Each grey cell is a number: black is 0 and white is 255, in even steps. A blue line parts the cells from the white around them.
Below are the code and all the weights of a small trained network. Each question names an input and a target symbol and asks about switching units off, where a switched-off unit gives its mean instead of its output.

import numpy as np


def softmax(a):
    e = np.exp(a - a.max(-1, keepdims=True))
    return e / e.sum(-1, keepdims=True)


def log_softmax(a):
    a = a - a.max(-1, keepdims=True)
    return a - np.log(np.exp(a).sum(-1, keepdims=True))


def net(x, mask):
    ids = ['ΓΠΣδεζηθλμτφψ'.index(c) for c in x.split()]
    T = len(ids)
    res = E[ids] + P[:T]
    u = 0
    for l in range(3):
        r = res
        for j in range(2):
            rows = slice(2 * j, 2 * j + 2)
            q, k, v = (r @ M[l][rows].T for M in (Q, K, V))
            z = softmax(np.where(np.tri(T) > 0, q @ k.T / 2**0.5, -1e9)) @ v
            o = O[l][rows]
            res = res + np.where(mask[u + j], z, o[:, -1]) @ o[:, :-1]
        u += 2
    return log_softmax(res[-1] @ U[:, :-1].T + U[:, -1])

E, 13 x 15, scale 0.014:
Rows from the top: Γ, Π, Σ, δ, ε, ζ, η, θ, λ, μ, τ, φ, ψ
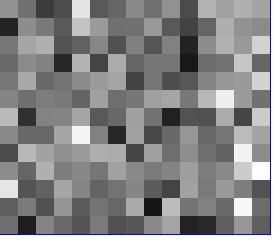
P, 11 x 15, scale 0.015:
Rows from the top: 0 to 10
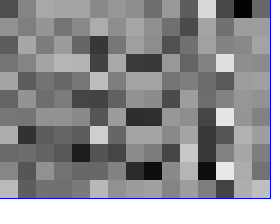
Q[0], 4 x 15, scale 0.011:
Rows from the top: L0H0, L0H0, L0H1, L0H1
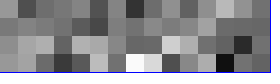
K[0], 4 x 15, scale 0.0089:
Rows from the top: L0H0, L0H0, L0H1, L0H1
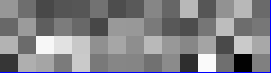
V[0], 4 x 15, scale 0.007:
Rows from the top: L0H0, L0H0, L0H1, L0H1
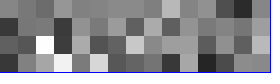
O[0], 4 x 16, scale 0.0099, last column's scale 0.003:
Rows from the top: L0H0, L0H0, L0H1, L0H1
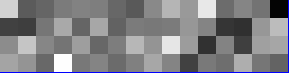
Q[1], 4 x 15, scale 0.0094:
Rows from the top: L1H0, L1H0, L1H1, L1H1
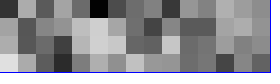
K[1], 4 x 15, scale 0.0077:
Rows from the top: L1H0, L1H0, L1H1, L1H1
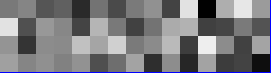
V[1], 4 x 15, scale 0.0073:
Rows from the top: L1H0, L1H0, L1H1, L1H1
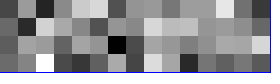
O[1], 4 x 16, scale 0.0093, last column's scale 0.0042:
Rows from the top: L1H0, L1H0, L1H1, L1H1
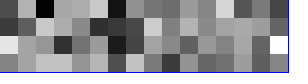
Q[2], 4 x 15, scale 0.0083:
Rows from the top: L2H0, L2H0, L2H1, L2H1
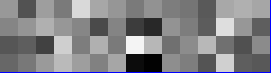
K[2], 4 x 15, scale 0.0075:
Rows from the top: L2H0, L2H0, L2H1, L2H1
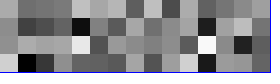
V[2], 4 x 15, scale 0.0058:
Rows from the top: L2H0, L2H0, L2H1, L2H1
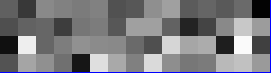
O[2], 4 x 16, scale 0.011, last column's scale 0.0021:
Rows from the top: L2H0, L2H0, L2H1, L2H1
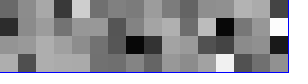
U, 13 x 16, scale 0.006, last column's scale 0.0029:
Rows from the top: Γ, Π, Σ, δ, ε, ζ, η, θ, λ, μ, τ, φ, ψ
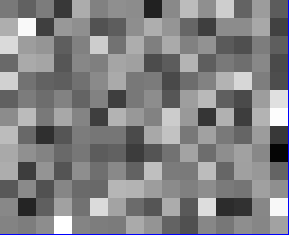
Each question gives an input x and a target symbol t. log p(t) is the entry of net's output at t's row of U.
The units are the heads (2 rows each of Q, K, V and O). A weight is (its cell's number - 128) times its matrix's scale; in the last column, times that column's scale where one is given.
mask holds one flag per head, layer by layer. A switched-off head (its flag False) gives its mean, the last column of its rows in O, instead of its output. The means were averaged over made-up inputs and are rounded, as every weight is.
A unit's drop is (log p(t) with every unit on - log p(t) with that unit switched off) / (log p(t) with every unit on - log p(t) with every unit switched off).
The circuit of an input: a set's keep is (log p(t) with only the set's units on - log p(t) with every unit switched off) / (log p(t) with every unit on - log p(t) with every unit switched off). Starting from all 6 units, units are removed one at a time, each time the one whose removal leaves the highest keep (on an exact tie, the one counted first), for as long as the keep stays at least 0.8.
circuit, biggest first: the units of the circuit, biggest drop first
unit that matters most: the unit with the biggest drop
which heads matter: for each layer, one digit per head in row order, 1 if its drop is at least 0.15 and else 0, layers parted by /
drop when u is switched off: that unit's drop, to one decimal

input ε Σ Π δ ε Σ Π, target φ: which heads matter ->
00 / 10 / 10
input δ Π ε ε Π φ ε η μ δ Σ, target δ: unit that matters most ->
L1H1
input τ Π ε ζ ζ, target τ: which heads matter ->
00 / 01 / 01
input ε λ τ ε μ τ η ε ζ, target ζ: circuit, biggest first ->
[L2H0 L1H0]
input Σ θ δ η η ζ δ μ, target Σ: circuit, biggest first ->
[L1H1 L0H1 L1H0]
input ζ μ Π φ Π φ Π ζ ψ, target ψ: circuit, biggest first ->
[L0H1 L1H1]
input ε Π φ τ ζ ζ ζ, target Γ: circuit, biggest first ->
[L2H1 L0H1]
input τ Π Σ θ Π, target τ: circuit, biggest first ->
[L1H1 L2H1]
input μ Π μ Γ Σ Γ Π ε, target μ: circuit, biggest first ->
[L1H0 L0H0]
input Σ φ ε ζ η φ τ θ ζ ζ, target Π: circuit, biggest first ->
[L0H1 L1H0]
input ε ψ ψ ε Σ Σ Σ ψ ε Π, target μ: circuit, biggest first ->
[L2H0 L1H0]
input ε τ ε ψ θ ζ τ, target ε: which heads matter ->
11 / 00 / 01
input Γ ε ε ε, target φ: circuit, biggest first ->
[L2H0 L1H0]
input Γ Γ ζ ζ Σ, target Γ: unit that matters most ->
L0H1
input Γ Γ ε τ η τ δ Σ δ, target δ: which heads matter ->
10 / 11 / 00
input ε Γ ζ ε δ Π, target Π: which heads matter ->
01 / 10 / 00
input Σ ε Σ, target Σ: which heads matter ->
00 / 11 / 00
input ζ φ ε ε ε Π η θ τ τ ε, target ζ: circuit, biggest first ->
[L1H0 L2H0 L0H0]
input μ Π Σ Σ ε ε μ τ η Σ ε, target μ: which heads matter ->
10 / 10 / 00
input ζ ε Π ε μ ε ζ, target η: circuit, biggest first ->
[L0H1]
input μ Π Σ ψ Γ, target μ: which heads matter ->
10 / 10 / 00
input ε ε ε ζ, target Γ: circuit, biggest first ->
[L0H1 L2H1]
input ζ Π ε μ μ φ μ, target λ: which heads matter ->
00 / 00 / 01
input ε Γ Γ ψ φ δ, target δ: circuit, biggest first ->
[L0H0 L1H1 L0H1]
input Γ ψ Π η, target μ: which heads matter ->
00 / 10 / 10
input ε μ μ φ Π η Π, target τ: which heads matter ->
00 / 00 / 01
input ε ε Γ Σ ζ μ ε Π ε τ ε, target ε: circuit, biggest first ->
[L2H0 L0H0]
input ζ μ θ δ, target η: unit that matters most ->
L0H1
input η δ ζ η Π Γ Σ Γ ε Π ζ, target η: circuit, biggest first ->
[L0H1 L1H1]
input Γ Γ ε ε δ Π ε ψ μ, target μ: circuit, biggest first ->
[L1H0 L2H0]
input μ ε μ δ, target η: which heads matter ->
01 / 00 / 00
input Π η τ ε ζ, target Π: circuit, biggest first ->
[L1H0 L0H1 L2H1]
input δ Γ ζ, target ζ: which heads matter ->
01 / 10 / 10
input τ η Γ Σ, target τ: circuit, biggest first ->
[L2H1]
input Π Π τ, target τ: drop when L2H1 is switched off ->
0.4
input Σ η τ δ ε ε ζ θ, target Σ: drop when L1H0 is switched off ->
0.1
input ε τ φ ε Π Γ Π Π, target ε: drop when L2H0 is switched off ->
1.3
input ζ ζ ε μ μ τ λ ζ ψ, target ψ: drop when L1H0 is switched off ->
0.0
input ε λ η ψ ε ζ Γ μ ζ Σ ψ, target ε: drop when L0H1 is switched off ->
0.2
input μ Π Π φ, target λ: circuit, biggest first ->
[L2H1]
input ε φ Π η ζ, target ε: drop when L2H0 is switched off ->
0.7
